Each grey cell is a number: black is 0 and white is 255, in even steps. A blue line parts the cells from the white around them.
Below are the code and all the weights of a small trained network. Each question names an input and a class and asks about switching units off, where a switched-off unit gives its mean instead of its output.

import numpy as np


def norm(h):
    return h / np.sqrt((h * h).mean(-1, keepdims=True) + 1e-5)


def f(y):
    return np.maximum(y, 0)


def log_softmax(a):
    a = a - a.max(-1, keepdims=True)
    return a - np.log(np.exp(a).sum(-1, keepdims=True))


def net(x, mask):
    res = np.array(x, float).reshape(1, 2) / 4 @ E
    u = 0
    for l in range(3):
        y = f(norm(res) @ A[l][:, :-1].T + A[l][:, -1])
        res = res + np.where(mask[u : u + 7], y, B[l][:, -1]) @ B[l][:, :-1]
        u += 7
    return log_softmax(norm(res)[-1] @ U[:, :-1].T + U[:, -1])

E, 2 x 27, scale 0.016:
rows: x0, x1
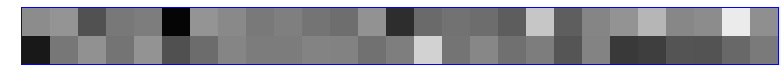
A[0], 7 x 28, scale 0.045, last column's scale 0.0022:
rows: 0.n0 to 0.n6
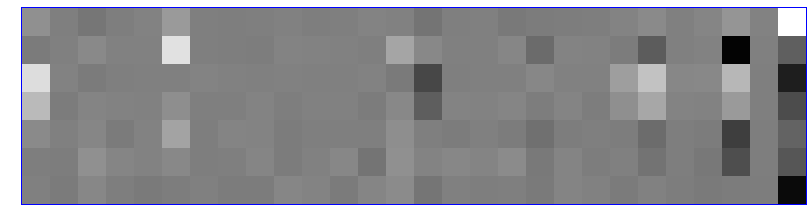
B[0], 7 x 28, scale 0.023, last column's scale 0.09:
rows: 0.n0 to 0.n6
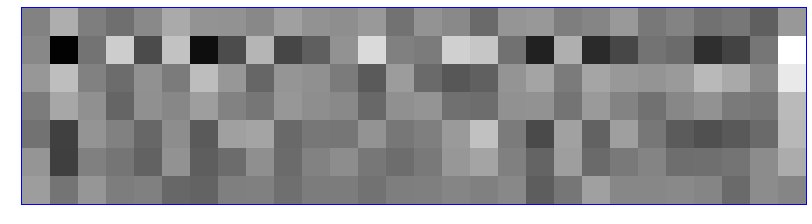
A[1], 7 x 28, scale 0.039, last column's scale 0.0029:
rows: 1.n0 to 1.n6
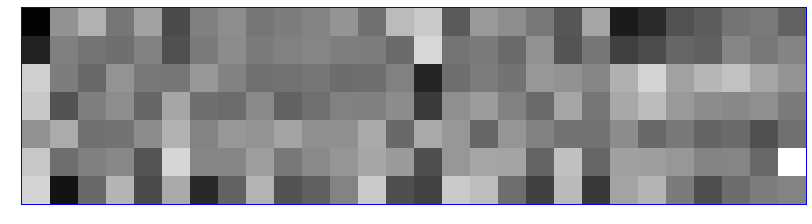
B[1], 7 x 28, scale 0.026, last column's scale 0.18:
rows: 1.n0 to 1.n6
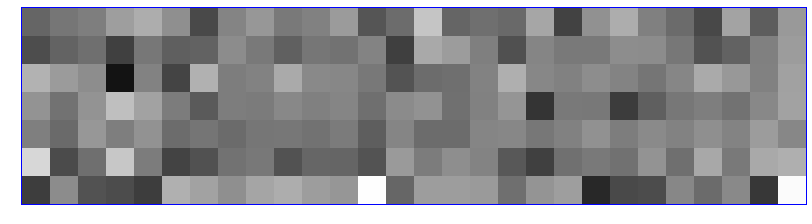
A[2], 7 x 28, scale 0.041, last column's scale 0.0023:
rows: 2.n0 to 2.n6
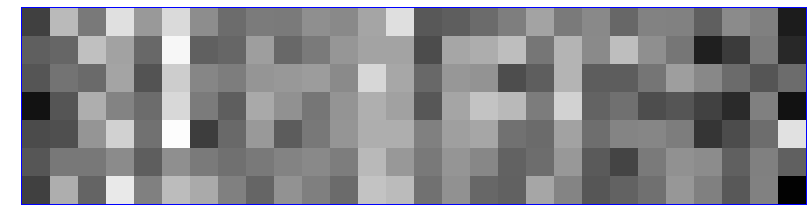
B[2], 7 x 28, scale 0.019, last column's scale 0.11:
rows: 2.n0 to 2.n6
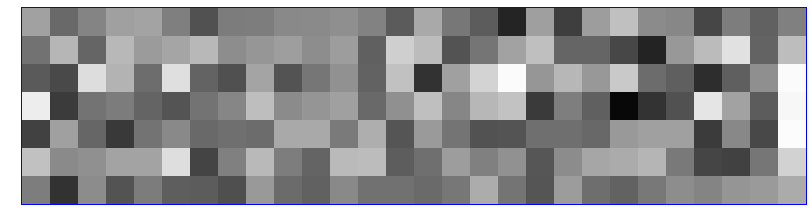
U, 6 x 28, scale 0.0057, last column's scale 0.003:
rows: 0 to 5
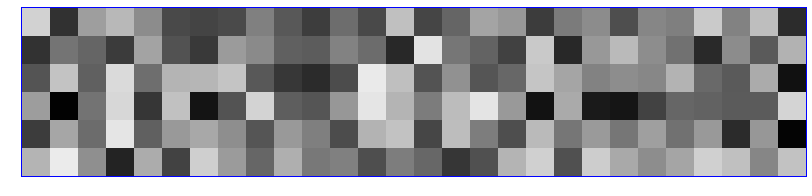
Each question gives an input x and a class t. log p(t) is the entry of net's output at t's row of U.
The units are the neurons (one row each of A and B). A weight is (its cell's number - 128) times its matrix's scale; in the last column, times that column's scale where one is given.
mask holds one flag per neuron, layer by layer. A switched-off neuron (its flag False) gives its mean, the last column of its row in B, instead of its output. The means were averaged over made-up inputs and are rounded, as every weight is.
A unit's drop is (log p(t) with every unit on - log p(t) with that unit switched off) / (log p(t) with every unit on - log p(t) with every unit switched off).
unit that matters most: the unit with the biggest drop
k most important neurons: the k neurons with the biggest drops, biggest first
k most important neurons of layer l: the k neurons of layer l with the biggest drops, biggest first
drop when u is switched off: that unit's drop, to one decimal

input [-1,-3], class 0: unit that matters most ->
0.n2
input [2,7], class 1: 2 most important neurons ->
0.n1, 0.n2
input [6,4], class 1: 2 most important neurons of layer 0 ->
0.n1, 0.n5
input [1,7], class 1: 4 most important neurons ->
0.n1, 0.n4, 0.n2, 0.n5
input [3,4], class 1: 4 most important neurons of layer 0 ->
0.n1, 0.n5, 0.n4, 0.n2
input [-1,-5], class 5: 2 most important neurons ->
0.n2, 0.n1
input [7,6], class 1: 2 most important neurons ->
0.n1, 0.n5
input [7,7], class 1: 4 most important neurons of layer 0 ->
0.n1, 0.n2, 0.n5, 0.n4
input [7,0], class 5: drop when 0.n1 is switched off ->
1.1
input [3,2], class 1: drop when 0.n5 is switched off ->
1.1
